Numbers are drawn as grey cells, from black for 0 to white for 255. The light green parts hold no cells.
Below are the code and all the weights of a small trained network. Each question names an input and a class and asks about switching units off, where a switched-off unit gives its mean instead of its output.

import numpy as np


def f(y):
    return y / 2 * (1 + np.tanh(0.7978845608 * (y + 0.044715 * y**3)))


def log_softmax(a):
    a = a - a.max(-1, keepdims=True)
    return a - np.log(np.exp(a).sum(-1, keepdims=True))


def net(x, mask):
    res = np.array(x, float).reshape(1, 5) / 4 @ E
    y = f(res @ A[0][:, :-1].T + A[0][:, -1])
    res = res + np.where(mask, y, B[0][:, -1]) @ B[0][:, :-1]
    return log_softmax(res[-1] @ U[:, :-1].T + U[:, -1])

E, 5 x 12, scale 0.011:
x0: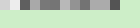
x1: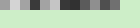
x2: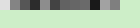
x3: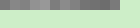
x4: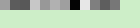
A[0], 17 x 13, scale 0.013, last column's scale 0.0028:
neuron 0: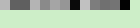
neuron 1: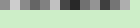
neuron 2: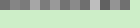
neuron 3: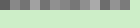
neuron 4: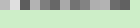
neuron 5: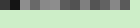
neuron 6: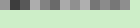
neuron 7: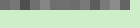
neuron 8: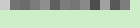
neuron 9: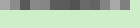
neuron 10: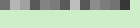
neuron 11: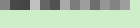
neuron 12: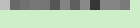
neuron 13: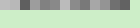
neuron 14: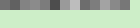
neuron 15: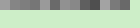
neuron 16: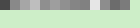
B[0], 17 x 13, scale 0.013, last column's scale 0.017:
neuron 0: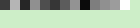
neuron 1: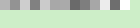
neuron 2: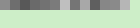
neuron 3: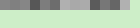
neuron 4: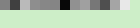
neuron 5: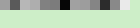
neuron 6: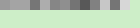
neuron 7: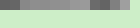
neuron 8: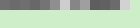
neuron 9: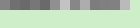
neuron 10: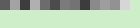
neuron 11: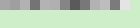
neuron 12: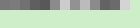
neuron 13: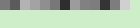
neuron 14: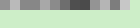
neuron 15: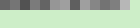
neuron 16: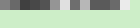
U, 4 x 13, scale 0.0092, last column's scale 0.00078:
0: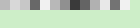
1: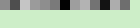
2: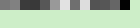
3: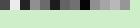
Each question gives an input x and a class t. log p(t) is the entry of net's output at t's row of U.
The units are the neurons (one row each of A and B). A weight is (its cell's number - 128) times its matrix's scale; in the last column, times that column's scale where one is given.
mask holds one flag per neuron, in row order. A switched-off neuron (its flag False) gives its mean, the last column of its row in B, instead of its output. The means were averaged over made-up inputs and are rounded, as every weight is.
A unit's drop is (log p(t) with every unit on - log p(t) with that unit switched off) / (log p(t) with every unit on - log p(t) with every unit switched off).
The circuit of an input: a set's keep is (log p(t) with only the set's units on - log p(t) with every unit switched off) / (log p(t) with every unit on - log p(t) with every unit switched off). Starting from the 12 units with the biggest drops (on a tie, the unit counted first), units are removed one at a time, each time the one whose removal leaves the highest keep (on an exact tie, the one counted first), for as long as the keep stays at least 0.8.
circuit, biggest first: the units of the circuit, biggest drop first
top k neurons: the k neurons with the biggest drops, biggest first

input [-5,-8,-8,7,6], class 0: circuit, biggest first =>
[neuron 11]
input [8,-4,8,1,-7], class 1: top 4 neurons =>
[neuron 4; neuron 13; neuron 16; neuron 0]
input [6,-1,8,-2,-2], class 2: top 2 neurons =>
[neuron 8; neuron 5]
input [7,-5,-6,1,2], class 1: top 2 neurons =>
[neuron 4; neuron 13]
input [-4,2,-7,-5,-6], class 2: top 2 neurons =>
[neuron 16; neuron 0]
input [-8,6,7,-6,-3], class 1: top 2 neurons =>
[neuron 5; neuron 16]
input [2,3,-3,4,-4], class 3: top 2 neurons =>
[neuron 10; neuron 11]
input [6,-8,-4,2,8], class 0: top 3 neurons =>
[neuron 11; neuron 6; neuron 10]
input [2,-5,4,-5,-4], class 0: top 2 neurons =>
[neuron 0; neuron 14]
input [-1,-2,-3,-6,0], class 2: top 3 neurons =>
[neuron 1; neuron 0; neuron 16]
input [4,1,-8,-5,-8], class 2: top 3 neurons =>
[neuron 16; neuron 0; neuron 2]
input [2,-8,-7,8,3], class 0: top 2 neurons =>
[neuron 11; neuron 6]
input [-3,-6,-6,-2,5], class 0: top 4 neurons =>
[neuron 11; neuron 6; neuron 12; neuron 8]
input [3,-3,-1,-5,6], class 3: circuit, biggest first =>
[neuron 0]
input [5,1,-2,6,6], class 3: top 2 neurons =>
[neuron 0; neuron 5]
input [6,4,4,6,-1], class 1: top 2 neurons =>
[neuron 4; neuron 13]
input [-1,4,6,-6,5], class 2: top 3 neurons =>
[neuron 12; neuron 8; neuron 9]
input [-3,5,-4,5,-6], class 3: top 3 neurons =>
[neuron 10; neuron 11; neuron 6]
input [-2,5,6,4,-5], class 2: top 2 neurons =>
[neuron 0; neuron 11]
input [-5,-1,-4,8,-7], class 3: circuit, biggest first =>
[neuron 10]
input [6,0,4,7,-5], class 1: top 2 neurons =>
[neuron 4; neuron 0]
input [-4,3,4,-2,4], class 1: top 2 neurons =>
[neuron 5; neuron 16]
